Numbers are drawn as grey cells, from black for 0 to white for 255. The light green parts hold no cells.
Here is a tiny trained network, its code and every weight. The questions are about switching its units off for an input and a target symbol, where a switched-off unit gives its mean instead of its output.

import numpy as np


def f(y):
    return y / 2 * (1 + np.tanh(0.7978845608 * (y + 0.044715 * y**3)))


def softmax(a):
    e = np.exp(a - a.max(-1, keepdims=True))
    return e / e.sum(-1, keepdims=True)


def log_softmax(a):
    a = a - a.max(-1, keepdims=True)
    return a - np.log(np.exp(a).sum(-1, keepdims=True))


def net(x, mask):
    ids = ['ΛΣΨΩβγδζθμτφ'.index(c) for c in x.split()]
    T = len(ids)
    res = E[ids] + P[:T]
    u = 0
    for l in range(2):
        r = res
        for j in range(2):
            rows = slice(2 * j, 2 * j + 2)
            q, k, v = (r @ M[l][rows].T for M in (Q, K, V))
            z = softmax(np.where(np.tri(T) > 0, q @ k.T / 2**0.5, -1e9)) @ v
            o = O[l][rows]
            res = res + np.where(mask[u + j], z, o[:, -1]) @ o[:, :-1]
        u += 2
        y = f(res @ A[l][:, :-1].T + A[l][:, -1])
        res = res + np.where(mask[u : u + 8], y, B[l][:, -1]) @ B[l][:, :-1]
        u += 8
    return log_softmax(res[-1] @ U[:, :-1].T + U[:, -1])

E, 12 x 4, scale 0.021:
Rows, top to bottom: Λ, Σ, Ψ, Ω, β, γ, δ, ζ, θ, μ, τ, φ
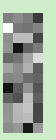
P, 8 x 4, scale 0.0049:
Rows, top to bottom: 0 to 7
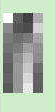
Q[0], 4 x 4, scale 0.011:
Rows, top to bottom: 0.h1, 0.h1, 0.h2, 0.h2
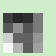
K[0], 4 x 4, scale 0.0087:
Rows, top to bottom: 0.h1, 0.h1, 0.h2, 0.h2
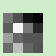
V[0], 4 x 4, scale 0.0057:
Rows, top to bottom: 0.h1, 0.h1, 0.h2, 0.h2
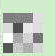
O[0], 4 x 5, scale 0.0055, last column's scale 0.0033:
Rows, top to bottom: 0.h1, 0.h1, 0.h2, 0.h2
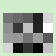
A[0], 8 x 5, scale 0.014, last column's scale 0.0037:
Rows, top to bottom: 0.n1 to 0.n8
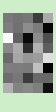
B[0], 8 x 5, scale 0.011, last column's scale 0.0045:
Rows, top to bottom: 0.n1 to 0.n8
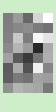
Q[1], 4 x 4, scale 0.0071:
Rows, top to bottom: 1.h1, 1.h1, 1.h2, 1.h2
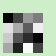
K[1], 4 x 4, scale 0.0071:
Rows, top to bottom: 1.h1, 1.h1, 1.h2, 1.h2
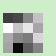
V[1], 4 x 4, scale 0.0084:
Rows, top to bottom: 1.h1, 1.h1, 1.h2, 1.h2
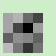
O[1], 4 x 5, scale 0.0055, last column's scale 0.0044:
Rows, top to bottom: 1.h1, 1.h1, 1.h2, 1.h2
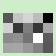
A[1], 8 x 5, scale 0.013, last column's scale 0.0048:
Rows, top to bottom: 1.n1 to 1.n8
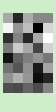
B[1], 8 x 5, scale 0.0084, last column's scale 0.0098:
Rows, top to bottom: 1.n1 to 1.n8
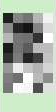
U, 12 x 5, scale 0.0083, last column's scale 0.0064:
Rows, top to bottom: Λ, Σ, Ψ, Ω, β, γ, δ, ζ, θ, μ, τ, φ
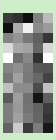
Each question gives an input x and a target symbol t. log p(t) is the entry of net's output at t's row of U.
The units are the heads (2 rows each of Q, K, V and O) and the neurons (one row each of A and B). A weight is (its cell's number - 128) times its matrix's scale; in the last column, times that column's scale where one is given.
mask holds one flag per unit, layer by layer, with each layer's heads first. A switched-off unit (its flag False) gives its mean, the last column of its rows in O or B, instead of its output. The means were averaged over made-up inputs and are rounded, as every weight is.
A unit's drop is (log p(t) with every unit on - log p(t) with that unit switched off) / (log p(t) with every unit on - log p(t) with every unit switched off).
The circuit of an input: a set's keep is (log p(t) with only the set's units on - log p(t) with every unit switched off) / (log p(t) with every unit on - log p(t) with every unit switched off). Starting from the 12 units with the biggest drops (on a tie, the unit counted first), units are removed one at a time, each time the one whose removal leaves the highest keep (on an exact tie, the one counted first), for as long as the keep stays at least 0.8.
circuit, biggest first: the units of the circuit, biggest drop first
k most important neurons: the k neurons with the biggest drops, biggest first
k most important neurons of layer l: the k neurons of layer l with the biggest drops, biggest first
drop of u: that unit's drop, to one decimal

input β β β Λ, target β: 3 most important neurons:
0.n1, 1.n1, 1.n4
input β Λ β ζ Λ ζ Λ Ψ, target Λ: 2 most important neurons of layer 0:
0.n1, 0.n3
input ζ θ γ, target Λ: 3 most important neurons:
1.n2, 1.n8, 0.n3
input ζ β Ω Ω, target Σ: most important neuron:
1.n1
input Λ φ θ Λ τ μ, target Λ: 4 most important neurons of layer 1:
1.n2, 1.n8, 1.n4, 1.n6
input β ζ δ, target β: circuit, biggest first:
1.n1, 1.n4
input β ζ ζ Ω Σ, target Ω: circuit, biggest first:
0.n3, 1.n1
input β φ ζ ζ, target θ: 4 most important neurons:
1.n5, 0.n3, 1.n8, 1.n3
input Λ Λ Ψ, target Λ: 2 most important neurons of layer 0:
0.n5, 0.n3
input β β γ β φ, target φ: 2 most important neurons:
0.n3, 0.n4
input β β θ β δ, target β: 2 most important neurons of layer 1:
1.n1, 1.n4
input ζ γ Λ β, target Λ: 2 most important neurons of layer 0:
0.n6, 0.n4
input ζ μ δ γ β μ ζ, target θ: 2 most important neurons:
1.n5, 1.n8
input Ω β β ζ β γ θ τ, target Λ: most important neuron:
0.n1
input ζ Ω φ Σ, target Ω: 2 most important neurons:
0.n3, 1.n1
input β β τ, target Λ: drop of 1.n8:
0.2
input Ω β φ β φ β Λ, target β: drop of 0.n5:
-0.1
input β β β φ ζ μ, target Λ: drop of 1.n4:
0.2
